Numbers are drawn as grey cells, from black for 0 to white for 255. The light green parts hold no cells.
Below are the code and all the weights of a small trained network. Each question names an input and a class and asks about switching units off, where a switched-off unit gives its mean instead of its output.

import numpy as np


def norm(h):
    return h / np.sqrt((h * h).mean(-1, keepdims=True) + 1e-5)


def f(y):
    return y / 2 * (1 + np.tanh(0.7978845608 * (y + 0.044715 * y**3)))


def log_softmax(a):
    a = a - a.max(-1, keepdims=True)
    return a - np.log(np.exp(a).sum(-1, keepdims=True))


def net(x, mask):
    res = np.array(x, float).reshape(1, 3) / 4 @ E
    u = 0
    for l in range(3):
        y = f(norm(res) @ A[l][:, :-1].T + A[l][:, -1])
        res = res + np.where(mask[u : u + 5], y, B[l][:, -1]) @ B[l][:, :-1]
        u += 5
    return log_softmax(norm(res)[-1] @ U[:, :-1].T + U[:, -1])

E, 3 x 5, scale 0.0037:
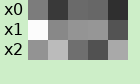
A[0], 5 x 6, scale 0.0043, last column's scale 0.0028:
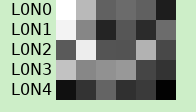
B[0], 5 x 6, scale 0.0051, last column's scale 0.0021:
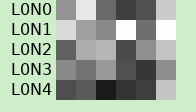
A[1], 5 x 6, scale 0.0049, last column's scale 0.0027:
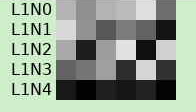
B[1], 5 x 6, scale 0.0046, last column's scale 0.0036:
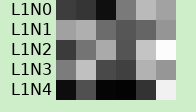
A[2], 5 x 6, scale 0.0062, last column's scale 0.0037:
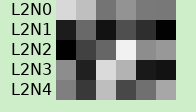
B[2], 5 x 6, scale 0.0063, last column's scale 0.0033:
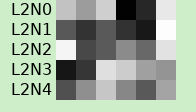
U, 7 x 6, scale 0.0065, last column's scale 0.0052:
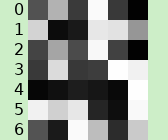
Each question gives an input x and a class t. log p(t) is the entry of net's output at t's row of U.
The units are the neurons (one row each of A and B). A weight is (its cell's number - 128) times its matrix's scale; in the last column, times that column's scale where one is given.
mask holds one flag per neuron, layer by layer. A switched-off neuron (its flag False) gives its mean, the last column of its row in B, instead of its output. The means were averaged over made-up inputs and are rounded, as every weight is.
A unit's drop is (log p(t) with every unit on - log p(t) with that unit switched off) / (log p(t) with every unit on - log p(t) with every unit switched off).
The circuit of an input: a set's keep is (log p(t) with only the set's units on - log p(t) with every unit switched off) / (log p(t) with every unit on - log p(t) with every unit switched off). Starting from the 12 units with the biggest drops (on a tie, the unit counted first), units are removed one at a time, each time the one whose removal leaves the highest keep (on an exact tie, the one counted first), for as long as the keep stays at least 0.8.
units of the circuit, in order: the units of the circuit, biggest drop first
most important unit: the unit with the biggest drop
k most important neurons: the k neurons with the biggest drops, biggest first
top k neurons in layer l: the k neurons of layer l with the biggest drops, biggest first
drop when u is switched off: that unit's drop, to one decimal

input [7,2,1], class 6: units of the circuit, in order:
(L0N1 L1N4 L2N3)
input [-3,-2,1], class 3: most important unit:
L0N1
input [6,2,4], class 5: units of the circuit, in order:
(L0N1 L1N4)
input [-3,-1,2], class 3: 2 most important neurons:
(L0N1 L0N2)
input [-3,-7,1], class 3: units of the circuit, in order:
(L1N4 L2N1)
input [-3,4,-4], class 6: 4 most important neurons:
(L1N3 L0N3 L1N2 L2N3)
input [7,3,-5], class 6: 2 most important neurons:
(L0N1 L2N3)
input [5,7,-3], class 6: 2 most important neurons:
(L2N3 L1N2)
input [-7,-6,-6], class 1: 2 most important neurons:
(L2N2 L1N4)
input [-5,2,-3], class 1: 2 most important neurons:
(L1N0 L1N4)
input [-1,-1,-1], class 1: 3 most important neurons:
(L0N4 L1N4 L0N0)
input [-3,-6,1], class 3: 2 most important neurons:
(L1N4 L0N1)
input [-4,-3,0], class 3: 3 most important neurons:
(L0N1 L0N2 L1N3)
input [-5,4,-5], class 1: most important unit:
L1N0
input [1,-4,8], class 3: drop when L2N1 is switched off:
0.1
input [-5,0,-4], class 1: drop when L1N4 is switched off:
0.1
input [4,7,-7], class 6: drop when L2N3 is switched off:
0.2
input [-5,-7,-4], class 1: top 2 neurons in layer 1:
(L1N4 L1N2)
